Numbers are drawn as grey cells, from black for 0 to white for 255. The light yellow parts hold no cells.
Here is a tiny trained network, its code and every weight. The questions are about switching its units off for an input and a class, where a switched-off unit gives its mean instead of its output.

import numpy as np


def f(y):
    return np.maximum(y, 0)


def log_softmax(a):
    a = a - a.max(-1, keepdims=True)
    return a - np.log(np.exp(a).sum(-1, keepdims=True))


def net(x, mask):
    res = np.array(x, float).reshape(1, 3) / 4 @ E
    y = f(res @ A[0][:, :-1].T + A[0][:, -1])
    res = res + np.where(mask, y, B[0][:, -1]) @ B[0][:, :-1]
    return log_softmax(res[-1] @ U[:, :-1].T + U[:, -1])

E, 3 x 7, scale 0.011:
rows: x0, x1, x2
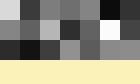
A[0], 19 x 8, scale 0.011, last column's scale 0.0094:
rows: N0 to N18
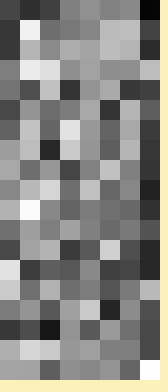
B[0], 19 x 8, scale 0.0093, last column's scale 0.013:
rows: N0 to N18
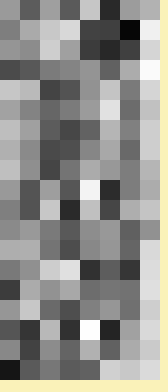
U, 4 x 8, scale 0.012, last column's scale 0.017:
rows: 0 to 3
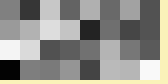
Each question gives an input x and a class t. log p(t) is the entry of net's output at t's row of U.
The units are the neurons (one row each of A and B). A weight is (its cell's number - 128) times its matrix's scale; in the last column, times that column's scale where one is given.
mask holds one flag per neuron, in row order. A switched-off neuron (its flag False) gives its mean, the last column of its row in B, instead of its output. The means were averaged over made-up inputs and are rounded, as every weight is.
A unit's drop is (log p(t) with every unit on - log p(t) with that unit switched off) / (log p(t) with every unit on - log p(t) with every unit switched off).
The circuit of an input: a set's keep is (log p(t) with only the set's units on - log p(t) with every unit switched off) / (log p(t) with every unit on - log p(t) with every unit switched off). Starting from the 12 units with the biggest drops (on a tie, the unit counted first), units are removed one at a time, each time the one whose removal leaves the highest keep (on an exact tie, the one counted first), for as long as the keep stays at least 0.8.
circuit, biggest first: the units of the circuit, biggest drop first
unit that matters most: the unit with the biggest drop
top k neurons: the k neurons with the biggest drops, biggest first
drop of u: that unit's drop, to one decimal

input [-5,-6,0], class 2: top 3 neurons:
(N6, N7, N13)
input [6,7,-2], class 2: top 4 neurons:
(N4, N1, N8, N2)
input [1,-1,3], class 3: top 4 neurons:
(N10, N9, N17, N2)
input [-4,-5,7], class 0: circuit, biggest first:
(N16)
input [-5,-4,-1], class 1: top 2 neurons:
(N1, N2)
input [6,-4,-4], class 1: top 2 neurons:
(N13, N16)
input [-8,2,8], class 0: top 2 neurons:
(N16, N0)
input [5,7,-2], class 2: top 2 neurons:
(N4, N1)
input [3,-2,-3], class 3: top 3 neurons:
(N1, N16, N2)
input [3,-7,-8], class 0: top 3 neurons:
(N10, N17, N9)
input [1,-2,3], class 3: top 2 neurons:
(N10, N9)
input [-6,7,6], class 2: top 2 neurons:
(N12, N4)
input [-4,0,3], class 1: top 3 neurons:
(N1, N2, N3)
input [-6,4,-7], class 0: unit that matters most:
N3
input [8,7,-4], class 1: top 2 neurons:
(N13, N14)
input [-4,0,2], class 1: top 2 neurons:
(N1, N2)
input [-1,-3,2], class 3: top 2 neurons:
(N4, N12)
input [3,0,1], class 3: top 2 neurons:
(N1, N2)
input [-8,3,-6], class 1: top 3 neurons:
(N1, N2, N16)
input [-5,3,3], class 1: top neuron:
(N1)
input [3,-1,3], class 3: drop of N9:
0.1
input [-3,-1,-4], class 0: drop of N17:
0.2
